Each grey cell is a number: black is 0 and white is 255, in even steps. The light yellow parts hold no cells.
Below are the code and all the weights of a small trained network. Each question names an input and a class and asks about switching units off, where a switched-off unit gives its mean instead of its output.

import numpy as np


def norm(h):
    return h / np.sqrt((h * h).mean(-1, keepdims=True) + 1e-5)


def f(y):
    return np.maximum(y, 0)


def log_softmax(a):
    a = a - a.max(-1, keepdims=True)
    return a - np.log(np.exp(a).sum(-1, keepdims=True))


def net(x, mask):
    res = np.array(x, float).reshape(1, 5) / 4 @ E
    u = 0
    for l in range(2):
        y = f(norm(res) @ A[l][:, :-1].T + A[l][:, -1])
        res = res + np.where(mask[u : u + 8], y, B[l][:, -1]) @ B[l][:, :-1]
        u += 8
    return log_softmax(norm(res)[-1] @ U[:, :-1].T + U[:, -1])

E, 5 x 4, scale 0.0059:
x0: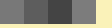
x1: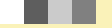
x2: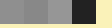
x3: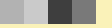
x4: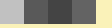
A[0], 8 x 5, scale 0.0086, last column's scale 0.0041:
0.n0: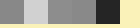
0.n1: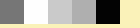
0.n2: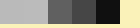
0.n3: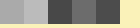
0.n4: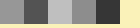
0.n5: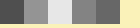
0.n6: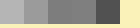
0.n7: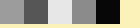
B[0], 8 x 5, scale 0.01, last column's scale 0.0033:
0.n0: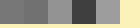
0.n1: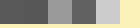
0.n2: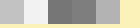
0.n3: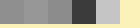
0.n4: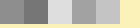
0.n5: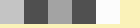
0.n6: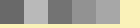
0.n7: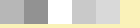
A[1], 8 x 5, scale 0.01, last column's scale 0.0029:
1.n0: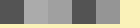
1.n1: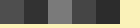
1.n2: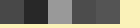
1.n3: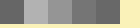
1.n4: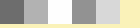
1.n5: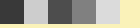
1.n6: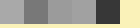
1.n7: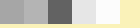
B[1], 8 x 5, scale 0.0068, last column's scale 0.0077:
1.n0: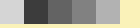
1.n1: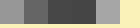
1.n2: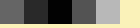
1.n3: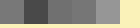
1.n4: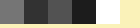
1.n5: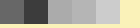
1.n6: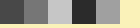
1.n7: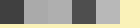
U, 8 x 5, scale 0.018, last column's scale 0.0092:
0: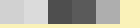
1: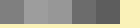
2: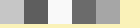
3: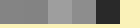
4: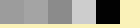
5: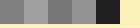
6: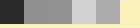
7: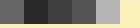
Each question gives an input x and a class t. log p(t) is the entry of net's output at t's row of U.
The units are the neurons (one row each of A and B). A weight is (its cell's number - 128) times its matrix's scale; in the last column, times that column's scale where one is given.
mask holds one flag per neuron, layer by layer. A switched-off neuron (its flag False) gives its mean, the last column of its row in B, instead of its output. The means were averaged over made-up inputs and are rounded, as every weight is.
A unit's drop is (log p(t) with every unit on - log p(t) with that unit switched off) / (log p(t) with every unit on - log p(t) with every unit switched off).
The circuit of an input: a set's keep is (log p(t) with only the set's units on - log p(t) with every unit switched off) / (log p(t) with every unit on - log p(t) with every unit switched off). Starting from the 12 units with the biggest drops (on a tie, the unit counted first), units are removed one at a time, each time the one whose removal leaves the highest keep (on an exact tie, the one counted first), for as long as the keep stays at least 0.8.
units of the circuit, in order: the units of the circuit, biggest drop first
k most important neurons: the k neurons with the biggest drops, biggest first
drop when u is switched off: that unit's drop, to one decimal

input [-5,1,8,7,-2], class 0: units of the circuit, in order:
[0.n2]
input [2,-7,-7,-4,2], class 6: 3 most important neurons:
[1.n4; 0.n5; 0.n1]
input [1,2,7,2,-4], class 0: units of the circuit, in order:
[0.n2; 1.n5]
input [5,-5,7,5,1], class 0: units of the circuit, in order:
[0.n2; 1.n4]
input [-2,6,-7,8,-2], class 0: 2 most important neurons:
[1.n5; 0.n7]
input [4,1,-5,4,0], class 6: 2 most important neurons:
[0.n5; 1.n4]
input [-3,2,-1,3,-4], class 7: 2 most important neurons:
[0.n1; 1.n2]
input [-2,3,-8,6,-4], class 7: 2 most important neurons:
[0.n1; 1.n4]
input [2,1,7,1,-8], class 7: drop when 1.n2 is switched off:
0.2
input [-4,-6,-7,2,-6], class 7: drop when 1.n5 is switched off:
-0.1
